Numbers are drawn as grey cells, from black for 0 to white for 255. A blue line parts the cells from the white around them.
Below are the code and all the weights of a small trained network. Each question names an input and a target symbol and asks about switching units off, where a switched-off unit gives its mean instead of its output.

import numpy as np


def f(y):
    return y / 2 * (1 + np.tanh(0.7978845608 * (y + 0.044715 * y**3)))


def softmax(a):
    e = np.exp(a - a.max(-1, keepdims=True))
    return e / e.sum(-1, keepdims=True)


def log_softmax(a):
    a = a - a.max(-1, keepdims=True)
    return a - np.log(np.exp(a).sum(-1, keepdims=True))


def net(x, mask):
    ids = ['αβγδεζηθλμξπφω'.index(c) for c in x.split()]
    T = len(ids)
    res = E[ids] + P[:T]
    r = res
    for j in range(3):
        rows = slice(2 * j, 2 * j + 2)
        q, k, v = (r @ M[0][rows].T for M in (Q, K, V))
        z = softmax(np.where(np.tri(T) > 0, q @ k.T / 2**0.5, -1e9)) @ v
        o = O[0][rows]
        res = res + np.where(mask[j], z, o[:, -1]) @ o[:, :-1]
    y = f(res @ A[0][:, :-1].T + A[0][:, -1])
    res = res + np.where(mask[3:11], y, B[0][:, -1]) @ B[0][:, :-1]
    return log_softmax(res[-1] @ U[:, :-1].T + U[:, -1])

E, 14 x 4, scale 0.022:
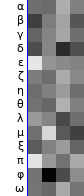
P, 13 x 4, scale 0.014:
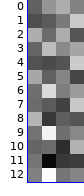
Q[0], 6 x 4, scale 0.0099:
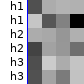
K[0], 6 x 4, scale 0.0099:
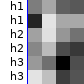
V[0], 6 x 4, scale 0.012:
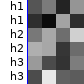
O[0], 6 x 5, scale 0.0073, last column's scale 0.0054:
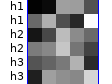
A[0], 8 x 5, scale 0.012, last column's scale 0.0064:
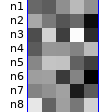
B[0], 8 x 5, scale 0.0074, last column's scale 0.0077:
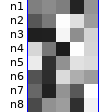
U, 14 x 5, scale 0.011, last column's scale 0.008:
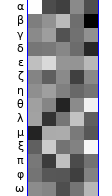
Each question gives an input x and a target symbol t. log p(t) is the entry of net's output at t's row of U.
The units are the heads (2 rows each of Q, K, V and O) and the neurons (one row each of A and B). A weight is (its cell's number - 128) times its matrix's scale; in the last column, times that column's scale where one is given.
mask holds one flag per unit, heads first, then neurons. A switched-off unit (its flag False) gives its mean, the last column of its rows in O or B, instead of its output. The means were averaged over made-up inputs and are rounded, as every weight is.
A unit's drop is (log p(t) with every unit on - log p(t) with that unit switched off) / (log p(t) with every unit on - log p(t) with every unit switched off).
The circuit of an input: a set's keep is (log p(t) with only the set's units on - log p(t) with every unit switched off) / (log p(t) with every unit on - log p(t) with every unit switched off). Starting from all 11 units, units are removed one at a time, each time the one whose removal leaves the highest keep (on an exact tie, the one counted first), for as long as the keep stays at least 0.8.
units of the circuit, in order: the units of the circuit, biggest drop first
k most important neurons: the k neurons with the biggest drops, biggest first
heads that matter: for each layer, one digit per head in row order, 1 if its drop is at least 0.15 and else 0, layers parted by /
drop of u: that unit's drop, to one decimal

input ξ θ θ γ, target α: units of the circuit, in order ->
n5, h1, h3
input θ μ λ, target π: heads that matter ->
001
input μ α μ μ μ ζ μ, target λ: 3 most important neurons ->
n5, n4, n3
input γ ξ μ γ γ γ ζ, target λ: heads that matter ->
001
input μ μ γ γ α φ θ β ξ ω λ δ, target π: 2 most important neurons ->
n6, n2
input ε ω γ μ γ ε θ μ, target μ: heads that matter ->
001
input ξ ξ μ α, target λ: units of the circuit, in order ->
h3, n5, n4, n8
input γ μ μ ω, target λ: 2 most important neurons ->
n4, n5
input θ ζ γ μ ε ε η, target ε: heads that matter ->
100
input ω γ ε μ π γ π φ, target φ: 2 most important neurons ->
n1, n4
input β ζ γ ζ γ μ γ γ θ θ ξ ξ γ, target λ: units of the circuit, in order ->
n5, h3, n4, n3
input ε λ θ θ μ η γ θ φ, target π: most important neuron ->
n8
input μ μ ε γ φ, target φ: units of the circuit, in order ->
h1, n1
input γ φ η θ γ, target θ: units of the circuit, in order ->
n3, n7, h3
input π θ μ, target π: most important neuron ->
n7
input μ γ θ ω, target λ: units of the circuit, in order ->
n5, h3, n4, n8
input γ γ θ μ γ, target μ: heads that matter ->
011
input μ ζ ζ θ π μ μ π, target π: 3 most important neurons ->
n3, n1, n4
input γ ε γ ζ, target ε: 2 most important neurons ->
n7, n3
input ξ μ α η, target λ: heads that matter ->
001
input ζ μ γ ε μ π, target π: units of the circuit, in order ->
n8, n6
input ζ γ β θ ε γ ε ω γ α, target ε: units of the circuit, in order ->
h1, n7, h3
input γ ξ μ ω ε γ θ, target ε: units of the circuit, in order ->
n7, h1
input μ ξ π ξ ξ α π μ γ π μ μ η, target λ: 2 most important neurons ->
n4, n5
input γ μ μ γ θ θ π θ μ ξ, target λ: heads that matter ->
011
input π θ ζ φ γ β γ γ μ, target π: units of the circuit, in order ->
n6, n2, n7
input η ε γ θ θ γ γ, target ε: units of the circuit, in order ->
h1, h3
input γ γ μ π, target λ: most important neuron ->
n3
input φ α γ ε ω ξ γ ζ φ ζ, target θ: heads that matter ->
100
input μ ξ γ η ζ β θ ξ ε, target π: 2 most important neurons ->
n8, n2
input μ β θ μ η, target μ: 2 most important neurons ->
n3, n5
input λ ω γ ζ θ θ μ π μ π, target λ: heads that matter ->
011
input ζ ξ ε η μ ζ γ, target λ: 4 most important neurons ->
n5, n3, n4, n8
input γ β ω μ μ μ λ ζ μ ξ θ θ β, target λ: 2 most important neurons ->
n4, n5
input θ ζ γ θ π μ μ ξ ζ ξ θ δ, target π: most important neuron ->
n2
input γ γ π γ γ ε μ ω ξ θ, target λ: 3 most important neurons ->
n5, n4, n8
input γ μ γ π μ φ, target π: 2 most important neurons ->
n2, n6
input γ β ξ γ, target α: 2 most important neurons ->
n5, n8
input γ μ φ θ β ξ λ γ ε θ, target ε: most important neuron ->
n7
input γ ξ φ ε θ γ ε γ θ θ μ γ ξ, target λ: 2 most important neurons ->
n4, n5
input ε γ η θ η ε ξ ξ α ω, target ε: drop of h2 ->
0.0
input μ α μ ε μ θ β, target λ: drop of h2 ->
0.1
